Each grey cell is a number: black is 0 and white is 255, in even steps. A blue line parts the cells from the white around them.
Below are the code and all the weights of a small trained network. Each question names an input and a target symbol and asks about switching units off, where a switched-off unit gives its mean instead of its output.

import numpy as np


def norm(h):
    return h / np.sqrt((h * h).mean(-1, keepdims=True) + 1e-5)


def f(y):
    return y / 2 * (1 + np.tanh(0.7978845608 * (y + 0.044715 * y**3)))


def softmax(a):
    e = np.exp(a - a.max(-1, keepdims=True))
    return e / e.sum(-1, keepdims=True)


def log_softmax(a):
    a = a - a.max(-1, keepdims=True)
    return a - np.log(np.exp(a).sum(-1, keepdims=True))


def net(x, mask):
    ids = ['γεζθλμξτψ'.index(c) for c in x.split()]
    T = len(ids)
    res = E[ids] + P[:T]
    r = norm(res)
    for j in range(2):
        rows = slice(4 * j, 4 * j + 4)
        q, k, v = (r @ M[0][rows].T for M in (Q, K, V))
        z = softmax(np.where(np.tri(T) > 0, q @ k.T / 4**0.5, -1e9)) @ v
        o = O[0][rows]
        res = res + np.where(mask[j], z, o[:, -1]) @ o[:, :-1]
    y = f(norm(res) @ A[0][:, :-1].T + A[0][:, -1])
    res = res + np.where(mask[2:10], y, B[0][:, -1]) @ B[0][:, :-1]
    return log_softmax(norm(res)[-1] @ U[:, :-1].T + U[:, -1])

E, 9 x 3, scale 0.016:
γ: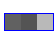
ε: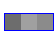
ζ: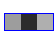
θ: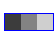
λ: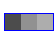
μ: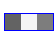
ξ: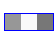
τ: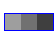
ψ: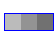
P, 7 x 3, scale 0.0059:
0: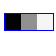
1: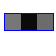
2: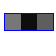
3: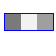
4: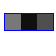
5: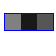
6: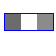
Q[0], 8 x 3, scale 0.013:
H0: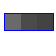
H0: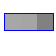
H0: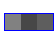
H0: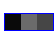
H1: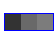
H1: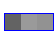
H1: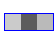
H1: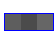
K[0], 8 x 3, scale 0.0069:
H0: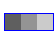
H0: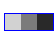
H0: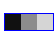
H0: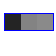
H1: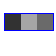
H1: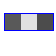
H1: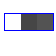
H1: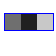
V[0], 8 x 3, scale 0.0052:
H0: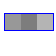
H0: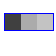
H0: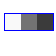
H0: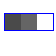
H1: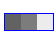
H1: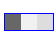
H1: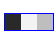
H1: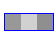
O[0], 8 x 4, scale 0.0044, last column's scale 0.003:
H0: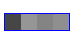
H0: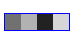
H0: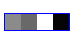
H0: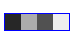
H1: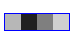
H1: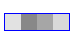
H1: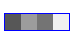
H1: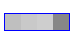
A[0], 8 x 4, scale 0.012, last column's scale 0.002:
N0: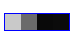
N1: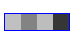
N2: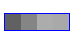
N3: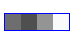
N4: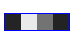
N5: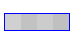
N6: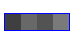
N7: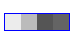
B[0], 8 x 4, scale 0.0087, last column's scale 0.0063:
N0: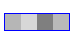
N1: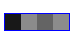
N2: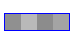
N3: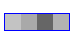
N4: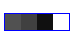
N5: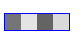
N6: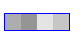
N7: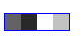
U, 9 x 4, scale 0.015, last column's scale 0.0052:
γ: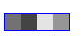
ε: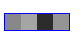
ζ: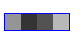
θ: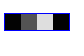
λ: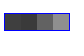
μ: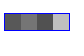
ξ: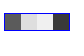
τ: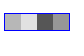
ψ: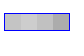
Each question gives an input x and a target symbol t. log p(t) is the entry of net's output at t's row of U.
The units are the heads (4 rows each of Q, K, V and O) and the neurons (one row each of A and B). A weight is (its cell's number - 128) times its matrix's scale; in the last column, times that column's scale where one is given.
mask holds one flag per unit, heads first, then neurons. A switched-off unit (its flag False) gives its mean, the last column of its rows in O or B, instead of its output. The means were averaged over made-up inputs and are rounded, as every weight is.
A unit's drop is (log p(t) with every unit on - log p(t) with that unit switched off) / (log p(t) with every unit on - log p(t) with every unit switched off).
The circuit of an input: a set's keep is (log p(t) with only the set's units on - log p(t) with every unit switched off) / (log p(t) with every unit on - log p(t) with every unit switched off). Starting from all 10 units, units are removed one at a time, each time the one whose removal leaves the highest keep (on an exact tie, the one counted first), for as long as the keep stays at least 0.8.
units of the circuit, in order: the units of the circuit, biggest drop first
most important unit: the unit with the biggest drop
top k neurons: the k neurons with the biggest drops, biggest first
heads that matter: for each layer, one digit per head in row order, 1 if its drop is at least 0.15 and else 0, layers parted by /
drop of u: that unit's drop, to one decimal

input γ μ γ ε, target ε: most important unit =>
N4
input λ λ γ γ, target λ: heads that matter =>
10
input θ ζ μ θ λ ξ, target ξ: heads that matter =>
10
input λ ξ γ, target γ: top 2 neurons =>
N4, N6
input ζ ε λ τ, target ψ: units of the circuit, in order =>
N0, N7
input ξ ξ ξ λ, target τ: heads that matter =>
11
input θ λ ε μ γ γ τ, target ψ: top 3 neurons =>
N0, N7, N4
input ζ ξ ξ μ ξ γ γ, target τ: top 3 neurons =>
N7, N5, N6
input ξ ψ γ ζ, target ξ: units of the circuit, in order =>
N4, N1
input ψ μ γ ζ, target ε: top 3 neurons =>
N7, N6, N3
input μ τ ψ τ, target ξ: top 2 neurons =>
N7, N5
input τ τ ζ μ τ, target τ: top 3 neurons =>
N0, N4, N7
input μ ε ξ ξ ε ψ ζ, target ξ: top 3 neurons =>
N4, N1, N0
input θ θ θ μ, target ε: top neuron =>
N4
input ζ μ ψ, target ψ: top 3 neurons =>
N0, N4, N7
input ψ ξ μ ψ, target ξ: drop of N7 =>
0.3
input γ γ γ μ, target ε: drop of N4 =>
0.8
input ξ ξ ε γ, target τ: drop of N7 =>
0.3
